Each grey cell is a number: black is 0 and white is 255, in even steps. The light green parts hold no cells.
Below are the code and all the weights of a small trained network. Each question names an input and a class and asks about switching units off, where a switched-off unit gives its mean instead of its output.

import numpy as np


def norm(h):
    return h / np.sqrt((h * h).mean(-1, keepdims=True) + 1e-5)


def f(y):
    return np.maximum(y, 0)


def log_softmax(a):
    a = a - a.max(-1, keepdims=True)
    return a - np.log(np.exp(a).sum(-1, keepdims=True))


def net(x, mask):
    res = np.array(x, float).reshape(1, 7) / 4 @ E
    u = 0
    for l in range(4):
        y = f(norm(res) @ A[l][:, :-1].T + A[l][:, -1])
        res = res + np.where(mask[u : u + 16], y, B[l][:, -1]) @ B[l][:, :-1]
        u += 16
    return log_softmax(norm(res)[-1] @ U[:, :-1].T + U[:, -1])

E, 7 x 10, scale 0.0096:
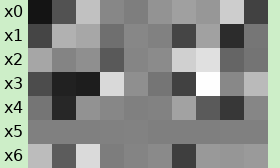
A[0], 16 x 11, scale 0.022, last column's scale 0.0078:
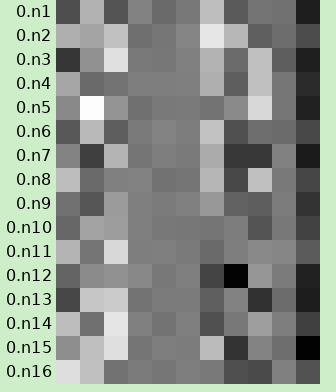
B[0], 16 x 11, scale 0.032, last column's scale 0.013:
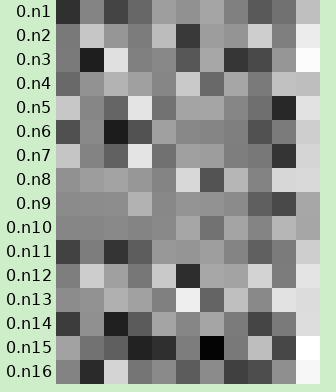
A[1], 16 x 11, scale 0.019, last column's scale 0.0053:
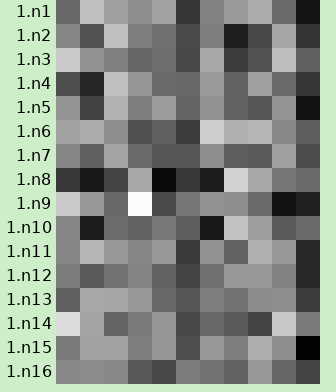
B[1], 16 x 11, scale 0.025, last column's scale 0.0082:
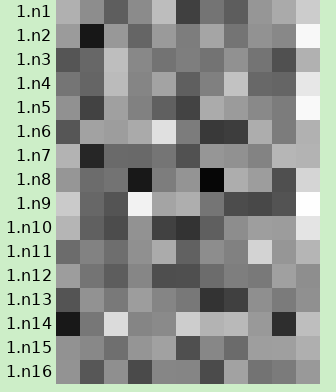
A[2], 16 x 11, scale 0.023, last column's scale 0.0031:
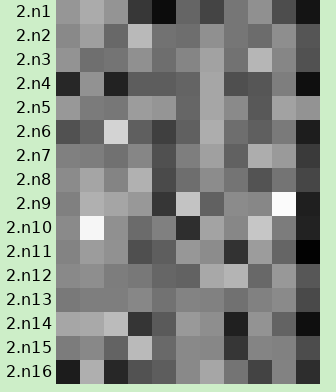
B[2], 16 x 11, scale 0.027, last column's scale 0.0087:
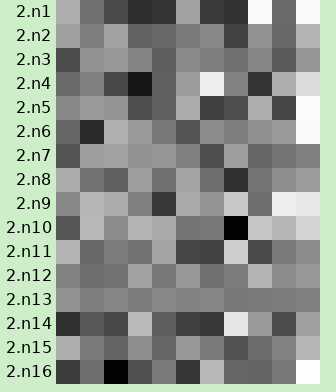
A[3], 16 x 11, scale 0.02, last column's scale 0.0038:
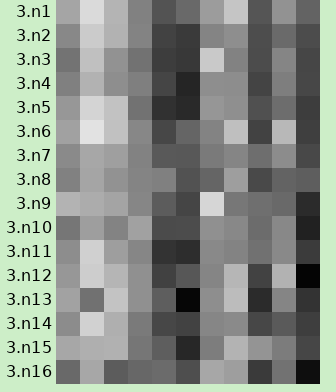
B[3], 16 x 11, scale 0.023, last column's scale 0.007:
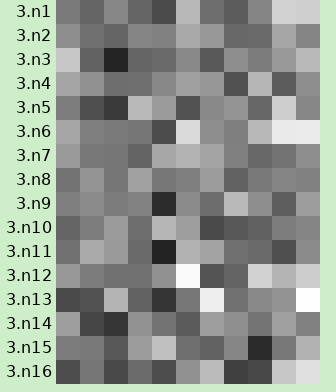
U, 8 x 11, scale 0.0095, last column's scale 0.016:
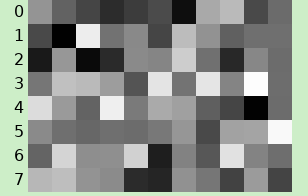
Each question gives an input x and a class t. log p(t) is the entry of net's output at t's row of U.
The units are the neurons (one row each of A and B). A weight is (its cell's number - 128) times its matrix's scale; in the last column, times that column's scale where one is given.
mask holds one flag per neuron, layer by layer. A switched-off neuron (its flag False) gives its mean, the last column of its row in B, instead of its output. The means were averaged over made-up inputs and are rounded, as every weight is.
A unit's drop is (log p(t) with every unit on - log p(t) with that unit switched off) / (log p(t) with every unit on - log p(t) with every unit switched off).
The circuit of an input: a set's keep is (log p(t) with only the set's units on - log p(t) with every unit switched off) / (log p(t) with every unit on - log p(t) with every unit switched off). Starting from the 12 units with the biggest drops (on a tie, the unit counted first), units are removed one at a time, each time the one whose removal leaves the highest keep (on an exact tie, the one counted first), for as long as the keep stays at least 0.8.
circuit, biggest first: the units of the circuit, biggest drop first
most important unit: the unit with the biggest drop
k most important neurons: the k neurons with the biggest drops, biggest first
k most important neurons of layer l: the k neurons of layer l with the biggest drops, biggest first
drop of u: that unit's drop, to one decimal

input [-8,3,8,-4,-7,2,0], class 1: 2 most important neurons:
[0.n16, 0.n12]
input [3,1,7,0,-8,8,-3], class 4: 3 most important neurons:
[0.n5, 1.n9, 0.n12]
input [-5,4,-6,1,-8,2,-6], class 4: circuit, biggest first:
[0.n5]
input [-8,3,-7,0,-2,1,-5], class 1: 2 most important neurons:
[0.n16, 0.n2]
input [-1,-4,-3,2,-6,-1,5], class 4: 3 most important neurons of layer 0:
[0.n5, 0.n6, 0.n1]
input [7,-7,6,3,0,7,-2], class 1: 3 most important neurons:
[0.n3, 0.n13, 0.n12]
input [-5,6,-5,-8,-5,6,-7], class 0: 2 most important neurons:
[0.n15, 0.n14]
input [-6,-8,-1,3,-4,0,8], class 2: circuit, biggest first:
[0.n14, 0.n11]
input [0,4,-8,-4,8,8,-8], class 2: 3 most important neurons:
[0.n6, 0.n1, 0.n5]
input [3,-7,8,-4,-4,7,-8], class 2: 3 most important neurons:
[0.n6, 0.n1, 0.n12]
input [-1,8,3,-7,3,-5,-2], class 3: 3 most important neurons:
[0.n13, 0.n10, 2.n9]
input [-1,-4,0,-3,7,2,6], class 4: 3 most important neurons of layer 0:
[0.n7, 0.n9, 0.n6]
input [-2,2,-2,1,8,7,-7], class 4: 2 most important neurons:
[0.n7, 1.n9]
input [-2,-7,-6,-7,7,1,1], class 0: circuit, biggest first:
[0.n15]
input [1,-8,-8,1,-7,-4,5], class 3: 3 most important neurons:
[0.n8, 0.n4, 0.n2]
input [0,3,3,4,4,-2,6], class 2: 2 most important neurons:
[0.n15, 0.n3]
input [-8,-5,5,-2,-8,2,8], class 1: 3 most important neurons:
[0.n16, 0.n7, 0.n6]
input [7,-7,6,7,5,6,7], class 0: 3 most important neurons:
[0.n12, 0.n2, 0.n13]
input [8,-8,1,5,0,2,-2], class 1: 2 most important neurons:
[0.n13, 0.n3]
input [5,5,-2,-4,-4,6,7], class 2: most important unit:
0.n14
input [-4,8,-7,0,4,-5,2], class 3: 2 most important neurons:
[0.n13, 0.n2]
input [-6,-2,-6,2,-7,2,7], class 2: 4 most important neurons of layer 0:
[0.n14, 0.n3, 0.n7, 0.n11]
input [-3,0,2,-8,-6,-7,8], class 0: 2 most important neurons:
[0.n15, 0.n6]
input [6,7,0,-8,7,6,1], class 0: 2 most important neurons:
[0.n15, 0.n5]
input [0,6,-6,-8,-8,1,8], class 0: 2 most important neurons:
[0.n15, 0.n7]
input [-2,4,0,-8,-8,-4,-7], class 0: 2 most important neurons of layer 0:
[0.n15, 0.n7]
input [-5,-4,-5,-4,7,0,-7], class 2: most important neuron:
[0.n6]
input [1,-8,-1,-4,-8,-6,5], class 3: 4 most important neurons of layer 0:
[0.n8, 0.n4, 0.n7, 0.n9]
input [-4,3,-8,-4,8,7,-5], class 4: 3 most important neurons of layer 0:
[0.n7, 0.n2, 0.n9]
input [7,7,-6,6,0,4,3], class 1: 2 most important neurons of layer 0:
[0.n15, 0.n8]
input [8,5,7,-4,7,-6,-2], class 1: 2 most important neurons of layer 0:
[0.n3, 0.n12]
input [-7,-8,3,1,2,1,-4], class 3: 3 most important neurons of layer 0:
[0.n8, 0.n4, 0.n3]
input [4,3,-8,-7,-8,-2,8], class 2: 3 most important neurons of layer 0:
[0.n14, 0.n11, 0.n7]
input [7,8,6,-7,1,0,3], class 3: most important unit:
0.n13
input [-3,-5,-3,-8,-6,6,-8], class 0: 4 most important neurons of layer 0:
[0.n15, 0.n14, 0.n11, 0.n16]
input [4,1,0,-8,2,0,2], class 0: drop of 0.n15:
1.9
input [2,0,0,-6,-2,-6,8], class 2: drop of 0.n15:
0.0
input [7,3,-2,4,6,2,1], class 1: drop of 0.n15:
0.1
